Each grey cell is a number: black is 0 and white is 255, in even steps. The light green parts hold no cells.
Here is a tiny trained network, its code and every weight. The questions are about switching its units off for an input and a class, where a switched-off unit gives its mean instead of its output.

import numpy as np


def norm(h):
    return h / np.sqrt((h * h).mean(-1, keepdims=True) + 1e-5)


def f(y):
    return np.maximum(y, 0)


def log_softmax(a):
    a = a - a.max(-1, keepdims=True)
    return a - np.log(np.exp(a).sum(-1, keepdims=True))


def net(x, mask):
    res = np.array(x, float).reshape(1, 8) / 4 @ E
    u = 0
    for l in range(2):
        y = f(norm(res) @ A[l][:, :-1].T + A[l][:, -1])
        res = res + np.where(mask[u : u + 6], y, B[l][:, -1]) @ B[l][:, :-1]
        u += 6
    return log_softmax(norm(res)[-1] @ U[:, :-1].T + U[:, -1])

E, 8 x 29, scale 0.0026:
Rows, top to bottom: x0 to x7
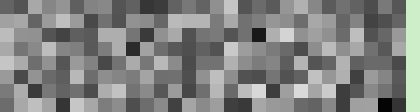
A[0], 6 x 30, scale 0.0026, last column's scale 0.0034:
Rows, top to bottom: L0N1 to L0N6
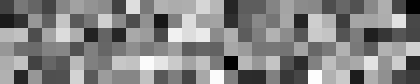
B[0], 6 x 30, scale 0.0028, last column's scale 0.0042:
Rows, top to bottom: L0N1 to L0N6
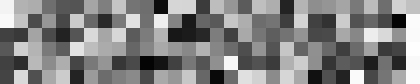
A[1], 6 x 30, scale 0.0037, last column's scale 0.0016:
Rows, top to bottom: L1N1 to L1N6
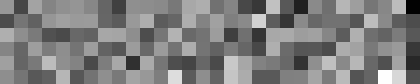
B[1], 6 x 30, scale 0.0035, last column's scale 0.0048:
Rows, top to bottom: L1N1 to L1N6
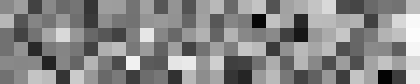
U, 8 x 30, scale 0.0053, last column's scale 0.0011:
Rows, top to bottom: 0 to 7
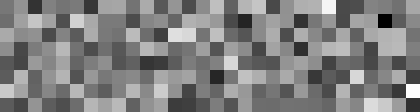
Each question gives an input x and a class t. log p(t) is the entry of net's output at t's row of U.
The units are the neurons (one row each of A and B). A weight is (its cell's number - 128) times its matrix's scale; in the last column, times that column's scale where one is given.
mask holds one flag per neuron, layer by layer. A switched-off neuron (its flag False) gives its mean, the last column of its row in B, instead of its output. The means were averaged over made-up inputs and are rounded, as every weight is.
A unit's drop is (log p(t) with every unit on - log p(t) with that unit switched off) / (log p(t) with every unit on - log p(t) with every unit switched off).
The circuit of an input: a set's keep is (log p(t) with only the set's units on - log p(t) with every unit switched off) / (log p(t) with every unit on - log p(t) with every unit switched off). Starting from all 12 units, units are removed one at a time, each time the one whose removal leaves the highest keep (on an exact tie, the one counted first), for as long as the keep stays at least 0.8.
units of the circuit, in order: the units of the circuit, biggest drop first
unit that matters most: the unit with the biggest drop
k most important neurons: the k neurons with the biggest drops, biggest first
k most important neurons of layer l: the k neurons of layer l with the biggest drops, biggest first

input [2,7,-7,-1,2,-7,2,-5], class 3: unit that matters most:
L1N2
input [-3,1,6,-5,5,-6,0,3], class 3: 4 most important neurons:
L1N3, L0N6, L0N2, L1N5
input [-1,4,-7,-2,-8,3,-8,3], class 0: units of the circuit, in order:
L1N4, L1N1
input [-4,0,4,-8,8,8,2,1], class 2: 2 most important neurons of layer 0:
L0N1, L0N2
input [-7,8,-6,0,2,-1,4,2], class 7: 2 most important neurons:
L0N3, L1N3
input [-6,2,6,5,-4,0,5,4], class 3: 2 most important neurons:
L1N3, L1N4
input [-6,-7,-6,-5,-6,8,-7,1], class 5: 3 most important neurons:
L0N6, L1N3, L0N3
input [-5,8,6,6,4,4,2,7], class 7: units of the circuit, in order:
L0N3, L1N6
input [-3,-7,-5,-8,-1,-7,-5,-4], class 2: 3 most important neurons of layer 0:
L0N1, L0N6, L0N3
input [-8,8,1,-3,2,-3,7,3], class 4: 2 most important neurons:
L0N5, L1N4
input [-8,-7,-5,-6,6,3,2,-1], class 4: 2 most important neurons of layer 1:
L1N5, L1N3
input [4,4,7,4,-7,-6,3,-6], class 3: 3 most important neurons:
L1N3, L0N6, L0N5
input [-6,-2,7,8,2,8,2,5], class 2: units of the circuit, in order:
L1N5, L0N4
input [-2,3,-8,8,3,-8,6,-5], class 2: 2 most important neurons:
L1N5, L0N6
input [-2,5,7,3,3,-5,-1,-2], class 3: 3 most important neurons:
L1N3, L0N6, L0N2
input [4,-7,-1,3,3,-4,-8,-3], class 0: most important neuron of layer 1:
L1N4
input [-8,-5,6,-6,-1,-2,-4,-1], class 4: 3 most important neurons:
L0N5, L1N5, L1N2
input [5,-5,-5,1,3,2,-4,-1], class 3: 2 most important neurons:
L1N2, L0N5
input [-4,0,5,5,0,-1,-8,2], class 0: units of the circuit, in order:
L1N1, L1N4
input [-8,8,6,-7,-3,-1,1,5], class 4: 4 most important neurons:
L0N5, L1N5, L1N6, L1N2
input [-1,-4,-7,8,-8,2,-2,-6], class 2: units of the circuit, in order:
L1N5
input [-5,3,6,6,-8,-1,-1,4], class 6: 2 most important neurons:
L0N2, L1N2
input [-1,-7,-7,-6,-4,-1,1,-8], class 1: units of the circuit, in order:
L1N6, L0N3
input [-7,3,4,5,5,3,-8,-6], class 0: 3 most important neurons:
L1N1, L1N4, L0N2
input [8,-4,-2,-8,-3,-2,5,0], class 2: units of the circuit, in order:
L0N1, L0N5
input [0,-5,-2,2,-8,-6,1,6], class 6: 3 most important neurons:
L0N2, L1N6, L0N6
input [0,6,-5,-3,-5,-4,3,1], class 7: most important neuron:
L0N3
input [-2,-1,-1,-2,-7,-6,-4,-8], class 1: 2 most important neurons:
L1N6, L0N6
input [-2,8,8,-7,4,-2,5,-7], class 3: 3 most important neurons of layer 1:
L1N3, L1N5, L1N4
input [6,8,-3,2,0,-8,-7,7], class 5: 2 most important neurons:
L1N6, L0N5
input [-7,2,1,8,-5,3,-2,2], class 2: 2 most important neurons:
L1N5, L0N4
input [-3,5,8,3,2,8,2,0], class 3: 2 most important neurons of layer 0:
L0N2, L0N4
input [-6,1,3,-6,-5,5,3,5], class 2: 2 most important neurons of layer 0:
L0N1, L0N4
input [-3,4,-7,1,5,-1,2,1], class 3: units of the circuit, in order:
L1N2
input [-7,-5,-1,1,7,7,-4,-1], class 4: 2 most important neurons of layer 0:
L0N5, L0N2
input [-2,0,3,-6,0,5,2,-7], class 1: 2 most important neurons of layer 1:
L1N6, L1N5
